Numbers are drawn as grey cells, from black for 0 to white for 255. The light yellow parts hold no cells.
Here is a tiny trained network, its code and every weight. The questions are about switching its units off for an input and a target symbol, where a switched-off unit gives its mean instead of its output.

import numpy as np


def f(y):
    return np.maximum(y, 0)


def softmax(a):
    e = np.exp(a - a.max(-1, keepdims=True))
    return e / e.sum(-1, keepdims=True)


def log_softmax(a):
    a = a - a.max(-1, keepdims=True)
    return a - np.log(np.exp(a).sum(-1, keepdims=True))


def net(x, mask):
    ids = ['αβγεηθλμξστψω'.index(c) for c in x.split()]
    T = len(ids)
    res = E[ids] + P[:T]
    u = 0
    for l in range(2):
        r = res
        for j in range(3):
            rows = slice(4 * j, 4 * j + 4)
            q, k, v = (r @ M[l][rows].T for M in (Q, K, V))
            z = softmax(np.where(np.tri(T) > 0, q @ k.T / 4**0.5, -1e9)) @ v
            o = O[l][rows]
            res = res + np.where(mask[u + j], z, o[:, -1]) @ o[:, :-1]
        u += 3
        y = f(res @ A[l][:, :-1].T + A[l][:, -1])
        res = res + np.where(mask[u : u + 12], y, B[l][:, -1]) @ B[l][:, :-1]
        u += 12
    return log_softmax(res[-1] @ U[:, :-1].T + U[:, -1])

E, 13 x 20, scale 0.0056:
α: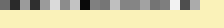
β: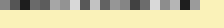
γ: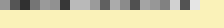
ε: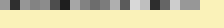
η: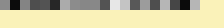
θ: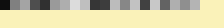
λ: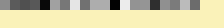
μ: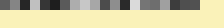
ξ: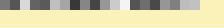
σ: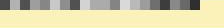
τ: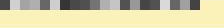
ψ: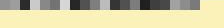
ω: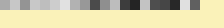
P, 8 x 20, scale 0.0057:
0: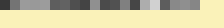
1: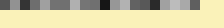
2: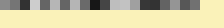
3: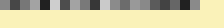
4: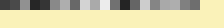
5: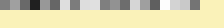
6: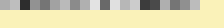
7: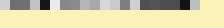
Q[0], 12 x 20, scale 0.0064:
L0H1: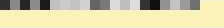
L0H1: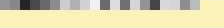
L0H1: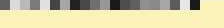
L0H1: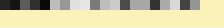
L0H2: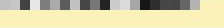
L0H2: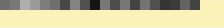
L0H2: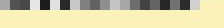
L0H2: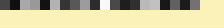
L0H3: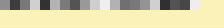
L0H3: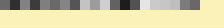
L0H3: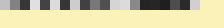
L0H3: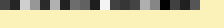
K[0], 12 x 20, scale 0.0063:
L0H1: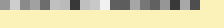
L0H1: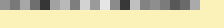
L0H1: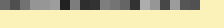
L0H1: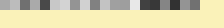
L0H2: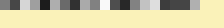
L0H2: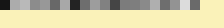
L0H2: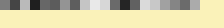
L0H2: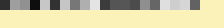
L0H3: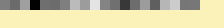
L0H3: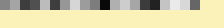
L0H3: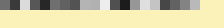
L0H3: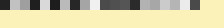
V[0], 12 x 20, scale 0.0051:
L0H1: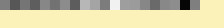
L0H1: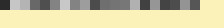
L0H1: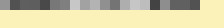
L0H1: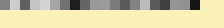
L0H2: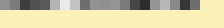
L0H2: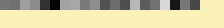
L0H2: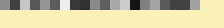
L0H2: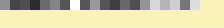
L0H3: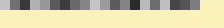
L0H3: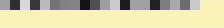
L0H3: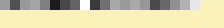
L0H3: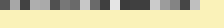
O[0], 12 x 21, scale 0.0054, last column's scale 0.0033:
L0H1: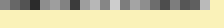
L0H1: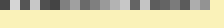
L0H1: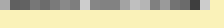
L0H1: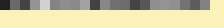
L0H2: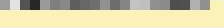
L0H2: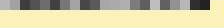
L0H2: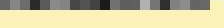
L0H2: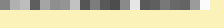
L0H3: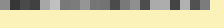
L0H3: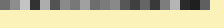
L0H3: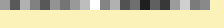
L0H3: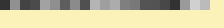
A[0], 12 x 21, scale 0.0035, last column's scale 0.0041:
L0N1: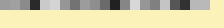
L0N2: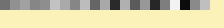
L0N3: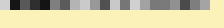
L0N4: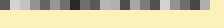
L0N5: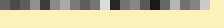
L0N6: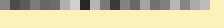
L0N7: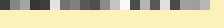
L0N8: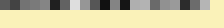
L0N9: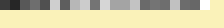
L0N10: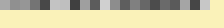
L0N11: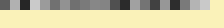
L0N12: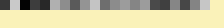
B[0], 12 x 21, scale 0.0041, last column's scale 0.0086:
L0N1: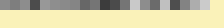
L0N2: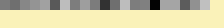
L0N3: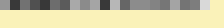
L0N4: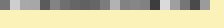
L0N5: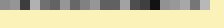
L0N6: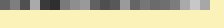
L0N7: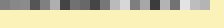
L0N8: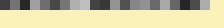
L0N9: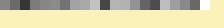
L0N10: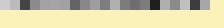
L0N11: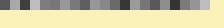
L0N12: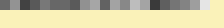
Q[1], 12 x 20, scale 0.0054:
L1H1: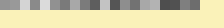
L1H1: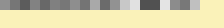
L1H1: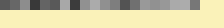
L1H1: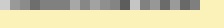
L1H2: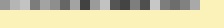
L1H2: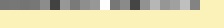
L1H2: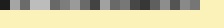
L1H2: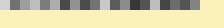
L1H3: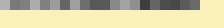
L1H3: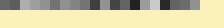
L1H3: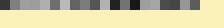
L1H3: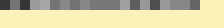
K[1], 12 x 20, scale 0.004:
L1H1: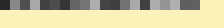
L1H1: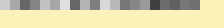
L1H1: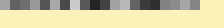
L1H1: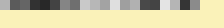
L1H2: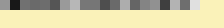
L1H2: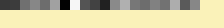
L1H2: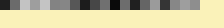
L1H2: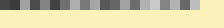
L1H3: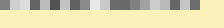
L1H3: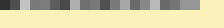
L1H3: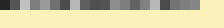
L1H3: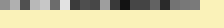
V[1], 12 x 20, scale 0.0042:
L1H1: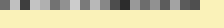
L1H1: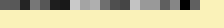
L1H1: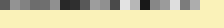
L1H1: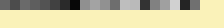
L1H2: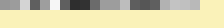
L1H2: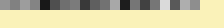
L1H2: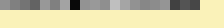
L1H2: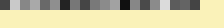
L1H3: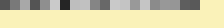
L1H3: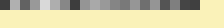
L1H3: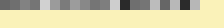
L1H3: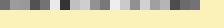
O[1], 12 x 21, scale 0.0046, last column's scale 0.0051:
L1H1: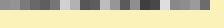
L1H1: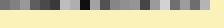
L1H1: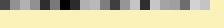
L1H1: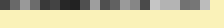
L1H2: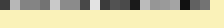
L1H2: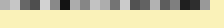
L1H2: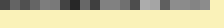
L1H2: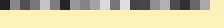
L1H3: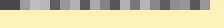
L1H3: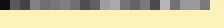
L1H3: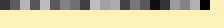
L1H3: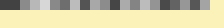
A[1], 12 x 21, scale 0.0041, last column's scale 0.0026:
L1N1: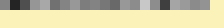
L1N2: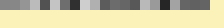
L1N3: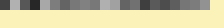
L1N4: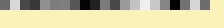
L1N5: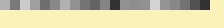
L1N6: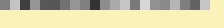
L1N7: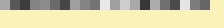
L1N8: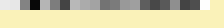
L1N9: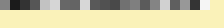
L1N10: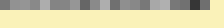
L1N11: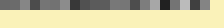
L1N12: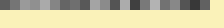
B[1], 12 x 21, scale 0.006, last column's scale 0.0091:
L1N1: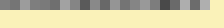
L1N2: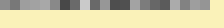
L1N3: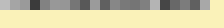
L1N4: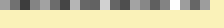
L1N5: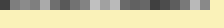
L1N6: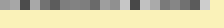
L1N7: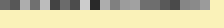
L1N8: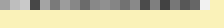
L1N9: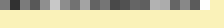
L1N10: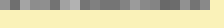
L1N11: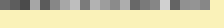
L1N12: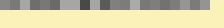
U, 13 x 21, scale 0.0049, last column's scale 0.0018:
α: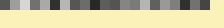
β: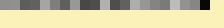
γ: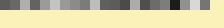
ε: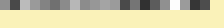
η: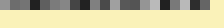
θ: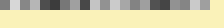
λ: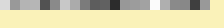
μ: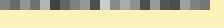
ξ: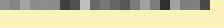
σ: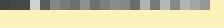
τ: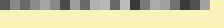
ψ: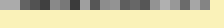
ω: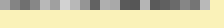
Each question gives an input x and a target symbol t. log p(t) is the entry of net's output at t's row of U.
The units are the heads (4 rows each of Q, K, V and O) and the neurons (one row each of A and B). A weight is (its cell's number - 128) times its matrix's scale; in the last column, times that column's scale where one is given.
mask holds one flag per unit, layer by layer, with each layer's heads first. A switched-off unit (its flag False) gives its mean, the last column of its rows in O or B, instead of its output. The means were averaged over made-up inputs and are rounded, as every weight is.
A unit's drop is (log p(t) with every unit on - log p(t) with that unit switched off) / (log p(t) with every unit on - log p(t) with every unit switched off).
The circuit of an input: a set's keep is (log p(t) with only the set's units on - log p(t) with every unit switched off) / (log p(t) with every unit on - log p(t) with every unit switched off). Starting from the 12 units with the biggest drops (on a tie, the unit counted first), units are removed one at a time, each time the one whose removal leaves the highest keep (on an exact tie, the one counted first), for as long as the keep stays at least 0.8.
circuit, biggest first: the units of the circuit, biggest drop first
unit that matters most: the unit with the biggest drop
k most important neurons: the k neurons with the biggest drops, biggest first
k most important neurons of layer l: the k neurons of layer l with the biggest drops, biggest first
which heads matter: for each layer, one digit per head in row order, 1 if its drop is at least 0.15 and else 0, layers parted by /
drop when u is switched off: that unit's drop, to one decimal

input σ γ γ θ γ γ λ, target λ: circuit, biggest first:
L1H3, L0H1
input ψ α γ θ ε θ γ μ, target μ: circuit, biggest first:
L1H2, L1N7, L0H1
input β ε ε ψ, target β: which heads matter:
011 / 000
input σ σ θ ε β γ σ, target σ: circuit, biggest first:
L1H2, L1H3, L1N8
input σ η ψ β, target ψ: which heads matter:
000 / 001
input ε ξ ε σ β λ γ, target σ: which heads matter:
000 / 010
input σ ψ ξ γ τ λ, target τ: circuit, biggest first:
L1H2, L0N4
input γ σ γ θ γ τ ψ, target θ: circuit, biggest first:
L0H3, L1N9
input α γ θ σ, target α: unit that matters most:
L0H3
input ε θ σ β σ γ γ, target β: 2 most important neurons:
L1N4, L0N1
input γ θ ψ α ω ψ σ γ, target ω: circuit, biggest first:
L1H1, L0N10
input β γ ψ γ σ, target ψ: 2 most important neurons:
L0N11, L0N5
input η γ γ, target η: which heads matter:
010 / 000
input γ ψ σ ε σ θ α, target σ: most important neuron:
L1N8
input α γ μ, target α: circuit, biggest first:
L0H3, L0H2
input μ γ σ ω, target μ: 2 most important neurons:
L1N7, L0N2
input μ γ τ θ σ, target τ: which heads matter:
100 / 011
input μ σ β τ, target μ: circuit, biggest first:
L1N7, L0H2, L1H2
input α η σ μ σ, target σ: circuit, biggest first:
L1H2, L1N8, L0H1
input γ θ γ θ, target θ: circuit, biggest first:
L0H1, L1N9
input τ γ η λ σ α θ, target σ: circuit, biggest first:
L1H2, L1N8, L0H1, L1H3
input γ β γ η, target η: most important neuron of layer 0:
L0N3
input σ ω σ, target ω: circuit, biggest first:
L1H1, L0N9
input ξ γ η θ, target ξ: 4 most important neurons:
L1N2, L0N7, L0N3, L0N8
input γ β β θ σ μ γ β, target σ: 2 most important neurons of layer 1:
L1N8, L1N3
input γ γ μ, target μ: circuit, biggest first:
L1H2, L1N7, L0N8
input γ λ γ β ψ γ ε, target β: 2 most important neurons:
L1N4, L0N1
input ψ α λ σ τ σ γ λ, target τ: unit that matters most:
L0N4
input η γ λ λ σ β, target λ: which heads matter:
001 / 000
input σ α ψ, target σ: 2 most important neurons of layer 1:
L1N8, L1N3
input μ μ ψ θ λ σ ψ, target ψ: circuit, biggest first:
L1H3, L0N5, L0N11
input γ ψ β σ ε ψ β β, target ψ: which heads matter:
000 / 011
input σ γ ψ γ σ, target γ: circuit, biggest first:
L0H2, L0H3
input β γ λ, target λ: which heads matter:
100 / 011
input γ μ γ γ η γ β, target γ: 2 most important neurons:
L1N6, L0N1
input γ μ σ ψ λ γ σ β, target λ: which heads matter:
011 / 000
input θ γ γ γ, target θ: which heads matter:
001 / 000
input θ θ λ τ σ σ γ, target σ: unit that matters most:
L0H2
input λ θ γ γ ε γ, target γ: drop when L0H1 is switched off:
0.1
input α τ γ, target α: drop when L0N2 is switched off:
0.2
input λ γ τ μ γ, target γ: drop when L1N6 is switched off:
0.3
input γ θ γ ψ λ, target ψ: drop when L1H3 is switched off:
1.3
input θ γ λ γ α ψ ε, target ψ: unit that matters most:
L1H3
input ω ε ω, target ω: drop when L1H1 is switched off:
1.0
